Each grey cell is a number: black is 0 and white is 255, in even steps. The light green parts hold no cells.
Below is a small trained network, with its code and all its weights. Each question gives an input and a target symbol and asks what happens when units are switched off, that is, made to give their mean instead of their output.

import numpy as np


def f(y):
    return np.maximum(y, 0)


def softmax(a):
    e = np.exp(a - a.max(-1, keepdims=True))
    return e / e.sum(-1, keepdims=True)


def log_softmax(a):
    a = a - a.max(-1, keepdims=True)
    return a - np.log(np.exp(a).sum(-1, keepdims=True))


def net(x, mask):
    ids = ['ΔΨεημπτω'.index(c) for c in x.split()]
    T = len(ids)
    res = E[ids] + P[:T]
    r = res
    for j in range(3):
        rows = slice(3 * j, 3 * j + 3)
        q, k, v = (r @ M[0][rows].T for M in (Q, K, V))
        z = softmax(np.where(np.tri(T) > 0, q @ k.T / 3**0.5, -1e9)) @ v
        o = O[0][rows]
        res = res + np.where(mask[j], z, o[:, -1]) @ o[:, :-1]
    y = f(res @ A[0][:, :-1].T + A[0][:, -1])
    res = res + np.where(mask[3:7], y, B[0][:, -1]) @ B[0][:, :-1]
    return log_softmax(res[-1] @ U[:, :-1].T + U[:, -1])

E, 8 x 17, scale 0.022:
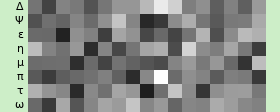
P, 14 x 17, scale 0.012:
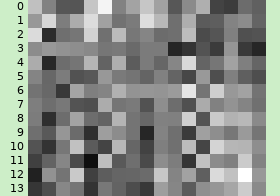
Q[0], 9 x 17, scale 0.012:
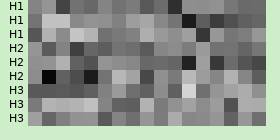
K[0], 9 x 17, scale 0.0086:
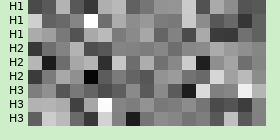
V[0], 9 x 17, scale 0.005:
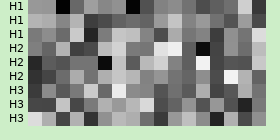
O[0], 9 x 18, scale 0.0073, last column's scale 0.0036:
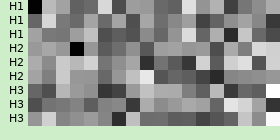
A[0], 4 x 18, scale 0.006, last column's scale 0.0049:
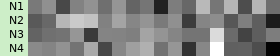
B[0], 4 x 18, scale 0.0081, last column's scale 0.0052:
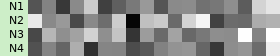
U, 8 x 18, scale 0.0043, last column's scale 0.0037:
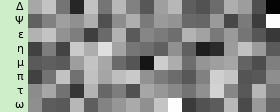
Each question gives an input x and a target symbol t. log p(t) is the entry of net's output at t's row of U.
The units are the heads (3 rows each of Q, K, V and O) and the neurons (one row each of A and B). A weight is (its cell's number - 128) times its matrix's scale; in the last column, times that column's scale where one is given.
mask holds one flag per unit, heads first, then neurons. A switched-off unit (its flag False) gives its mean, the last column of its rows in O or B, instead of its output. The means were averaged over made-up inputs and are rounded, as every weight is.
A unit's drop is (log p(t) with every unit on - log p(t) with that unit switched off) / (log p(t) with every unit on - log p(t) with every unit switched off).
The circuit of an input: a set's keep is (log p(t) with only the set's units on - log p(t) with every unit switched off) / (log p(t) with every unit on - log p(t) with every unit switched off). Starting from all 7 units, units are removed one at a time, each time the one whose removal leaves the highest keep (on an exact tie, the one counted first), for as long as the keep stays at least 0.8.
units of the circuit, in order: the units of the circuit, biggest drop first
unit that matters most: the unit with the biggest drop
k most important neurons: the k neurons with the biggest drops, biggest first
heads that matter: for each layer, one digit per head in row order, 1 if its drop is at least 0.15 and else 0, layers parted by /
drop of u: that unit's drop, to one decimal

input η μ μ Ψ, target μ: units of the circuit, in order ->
H2
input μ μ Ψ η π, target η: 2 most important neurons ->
N3, N2
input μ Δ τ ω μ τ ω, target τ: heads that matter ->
010
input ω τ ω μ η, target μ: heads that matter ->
010
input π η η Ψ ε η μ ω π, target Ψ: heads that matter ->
011
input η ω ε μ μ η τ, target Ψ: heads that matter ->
001
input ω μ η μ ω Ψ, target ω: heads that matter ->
110
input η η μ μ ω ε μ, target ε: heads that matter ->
011
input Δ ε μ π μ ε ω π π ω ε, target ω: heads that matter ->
110
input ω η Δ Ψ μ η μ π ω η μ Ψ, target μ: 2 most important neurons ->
N3, N4
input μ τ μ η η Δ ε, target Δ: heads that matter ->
110
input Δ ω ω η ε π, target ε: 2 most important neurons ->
N2, N4
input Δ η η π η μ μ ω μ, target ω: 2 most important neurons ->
N3, N2
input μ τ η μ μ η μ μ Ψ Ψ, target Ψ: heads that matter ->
100
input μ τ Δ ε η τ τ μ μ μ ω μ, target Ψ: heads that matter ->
001
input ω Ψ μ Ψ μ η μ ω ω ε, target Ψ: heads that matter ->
001
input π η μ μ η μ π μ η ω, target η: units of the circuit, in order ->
H2, N3
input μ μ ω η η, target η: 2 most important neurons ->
N2, N3
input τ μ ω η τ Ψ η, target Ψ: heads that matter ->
101
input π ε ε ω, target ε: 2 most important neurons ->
N2, N4
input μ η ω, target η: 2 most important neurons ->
N3, N2
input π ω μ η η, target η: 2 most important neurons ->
N3, N2
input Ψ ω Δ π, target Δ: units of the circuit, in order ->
H2
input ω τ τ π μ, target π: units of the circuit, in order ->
H1, H2
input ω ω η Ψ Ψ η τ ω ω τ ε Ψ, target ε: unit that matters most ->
N2
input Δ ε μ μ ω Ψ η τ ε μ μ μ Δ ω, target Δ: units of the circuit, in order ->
H2, H1
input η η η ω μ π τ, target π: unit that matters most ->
H1
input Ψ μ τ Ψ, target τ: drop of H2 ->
0.9
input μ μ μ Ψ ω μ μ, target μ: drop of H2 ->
1.0
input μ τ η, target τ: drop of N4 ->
0.2
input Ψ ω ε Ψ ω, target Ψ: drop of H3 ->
0.5
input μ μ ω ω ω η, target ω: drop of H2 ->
0.3
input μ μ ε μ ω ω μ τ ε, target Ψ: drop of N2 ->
0.1
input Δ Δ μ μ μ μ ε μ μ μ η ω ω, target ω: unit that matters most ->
H1
